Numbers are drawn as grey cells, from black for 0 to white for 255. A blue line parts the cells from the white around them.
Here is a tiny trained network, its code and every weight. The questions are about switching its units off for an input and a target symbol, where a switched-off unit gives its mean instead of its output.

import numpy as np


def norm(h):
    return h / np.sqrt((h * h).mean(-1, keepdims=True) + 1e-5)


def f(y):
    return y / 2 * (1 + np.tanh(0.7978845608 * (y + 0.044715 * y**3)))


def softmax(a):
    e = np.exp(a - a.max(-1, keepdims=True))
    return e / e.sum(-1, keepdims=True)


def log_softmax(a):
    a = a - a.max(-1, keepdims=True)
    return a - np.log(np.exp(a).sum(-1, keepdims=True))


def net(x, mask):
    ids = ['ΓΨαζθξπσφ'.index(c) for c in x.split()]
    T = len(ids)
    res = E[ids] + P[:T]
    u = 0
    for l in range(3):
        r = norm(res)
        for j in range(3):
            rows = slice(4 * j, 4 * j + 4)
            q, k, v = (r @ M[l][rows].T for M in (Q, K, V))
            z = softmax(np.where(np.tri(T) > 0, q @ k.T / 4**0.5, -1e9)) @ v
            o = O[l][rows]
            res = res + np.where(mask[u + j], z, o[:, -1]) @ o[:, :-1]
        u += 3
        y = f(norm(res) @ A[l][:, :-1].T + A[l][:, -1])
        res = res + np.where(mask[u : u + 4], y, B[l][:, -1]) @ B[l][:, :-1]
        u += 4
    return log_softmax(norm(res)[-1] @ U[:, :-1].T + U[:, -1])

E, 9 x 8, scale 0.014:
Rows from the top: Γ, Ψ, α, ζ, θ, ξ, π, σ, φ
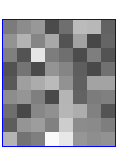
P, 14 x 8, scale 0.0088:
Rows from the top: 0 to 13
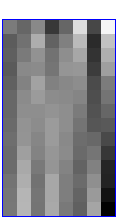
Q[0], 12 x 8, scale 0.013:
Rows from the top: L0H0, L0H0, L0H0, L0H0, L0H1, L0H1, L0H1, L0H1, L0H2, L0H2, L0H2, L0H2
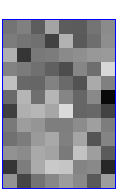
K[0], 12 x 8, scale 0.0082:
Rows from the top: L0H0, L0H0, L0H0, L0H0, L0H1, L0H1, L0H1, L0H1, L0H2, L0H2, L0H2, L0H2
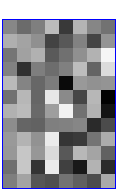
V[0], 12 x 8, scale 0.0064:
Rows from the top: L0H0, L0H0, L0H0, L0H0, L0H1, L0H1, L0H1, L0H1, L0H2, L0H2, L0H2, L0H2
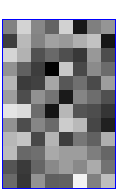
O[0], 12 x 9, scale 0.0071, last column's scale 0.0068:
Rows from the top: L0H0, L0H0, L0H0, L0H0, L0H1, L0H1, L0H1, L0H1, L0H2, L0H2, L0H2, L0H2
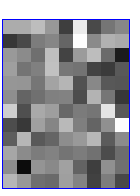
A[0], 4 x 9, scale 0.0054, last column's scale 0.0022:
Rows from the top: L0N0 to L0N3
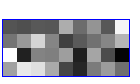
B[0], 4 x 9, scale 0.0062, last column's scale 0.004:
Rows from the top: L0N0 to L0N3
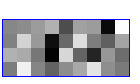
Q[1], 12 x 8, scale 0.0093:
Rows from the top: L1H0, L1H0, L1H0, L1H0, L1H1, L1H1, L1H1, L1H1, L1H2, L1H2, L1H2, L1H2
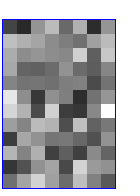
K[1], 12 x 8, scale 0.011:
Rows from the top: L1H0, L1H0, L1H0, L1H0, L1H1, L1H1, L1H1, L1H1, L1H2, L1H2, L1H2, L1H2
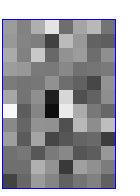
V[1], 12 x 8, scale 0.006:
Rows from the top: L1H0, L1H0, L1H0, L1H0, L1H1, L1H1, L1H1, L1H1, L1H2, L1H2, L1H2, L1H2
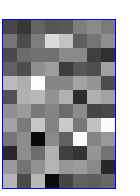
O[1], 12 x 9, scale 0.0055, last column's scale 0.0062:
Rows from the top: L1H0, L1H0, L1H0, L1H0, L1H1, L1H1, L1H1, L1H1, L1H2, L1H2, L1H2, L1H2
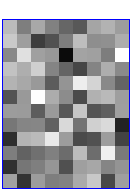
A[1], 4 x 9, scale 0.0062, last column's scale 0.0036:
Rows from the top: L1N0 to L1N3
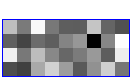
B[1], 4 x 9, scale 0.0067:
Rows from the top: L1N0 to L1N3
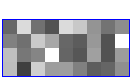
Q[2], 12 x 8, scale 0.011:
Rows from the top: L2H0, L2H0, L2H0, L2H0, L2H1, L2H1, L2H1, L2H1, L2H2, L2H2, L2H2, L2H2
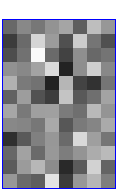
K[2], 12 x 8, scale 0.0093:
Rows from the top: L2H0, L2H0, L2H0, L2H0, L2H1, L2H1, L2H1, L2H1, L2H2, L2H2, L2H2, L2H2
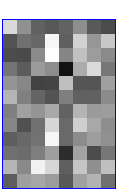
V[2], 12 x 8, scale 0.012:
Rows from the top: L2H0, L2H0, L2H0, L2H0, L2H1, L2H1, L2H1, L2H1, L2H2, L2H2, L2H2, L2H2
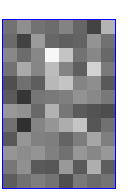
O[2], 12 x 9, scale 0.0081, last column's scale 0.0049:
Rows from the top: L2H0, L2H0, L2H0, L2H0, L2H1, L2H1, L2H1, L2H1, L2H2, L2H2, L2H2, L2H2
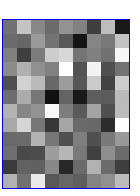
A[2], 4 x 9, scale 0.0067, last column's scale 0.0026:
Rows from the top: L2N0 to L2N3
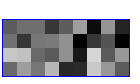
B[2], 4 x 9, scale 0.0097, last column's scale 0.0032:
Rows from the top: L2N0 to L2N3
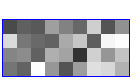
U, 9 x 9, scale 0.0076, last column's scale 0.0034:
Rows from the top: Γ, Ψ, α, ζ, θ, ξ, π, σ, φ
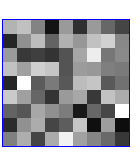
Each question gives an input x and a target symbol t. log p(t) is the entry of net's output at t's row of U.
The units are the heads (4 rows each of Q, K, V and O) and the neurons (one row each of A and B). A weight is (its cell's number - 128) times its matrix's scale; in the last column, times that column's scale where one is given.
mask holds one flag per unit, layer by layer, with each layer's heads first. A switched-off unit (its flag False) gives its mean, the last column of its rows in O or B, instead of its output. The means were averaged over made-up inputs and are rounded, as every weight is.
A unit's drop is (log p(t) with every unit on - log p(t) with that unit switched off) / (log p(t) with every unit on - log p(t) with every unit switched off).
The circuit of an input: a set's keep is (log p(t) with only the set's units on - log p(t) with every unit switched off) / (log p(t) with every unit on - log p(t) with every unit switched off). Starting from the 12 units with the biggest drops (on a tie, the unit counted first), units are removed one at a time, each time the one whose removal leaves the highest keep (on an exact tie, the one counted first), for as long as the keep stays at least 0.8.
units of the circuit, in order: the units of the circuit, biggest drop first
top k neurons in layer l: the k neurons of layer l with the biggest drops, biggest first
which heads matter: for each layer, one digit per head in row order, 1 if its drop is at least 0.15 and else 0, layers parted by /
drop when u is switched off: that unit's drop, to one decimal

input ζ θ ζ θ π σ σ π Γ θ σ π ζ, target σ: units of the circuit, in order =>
[L0H0, L0H1, L2H1]
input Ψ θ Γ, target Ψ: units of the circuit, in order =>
[L1H1]
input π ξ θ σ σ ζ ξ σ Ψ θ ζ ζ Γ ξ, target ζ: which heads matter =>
110 / 000 / 000
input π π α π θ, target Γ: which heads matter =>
000 / 001 / 010
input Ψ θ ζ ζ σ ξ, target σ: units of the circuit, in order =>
[L2H0, L0H1]
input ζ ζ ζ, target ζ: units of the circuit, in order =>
[L2H1, L0H1, L1H0]
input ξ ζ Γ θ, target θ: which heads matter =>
110 / 101 / 101
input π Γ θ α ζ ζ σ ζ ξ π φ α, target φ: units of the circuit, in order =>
[L2H0, L2H2, L0H1]
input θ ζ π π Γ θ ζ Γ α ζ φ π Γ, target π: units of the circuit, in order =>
[L1H1, L0H2, L0H1]
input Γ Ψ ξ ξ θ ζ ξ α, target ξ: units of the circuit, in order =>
[L0H1, L2H1, L2H2]
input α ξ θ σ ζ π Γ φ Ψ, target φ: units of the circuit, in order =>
[L2H0, L0H0]
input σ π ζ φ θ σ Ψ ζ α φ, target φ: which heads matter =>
001 / 000 / 100
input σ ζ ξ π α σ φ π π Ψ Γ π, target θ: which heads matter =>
001 / 000 / 010
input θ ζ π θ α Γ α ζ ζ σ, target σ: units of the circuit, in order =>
[L0H1, L2H1]
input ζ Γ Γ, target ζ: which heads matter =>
111 / 000 / 110
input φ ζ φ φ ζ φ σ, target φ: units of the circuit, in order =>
[L2H2]
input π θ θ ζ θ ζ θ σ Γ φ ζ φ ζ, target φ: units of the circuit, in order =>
[L2H0, L1H2]
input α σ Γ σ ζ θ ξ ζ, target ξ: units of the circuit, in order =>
[L2N1, L2H1]
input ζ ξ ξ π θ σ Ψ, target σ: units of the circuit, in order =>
[L0H1, L0H0]
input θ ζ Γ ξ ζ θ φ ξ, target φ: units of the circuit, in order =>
[L2H0]
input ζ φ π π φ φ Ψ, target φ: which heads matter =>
000 / 000 / 100
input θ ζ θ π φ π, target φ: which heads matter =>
000 / 000 / 101
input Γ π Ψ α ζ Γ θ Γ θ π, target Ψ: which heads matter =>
101 / 010 / 010
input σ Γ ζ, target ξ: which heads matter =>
001 / 000 / 001
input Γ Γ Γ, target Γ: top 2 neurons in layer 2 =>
[L2N1, L2N2]
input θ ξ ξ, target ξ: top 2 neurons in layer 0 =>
[L0N0, L0N3]
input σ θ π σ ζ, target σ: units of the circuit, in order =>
[L0H1]
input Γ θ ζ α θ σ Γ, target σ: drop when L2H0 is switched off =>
0.2
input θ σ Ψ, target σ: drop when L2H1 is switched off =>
0.3
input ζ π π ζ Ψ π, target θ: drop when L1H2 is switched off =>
0.1
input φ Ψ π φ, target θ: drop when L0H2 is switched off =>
0.4
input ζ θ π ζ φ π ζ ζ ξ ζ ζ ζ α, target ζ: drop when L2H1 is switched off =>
0.3
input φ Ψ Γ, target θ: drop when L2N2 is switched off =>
0.0
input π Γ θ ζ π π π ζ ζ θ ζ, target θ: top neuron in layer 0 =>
[L0N1]
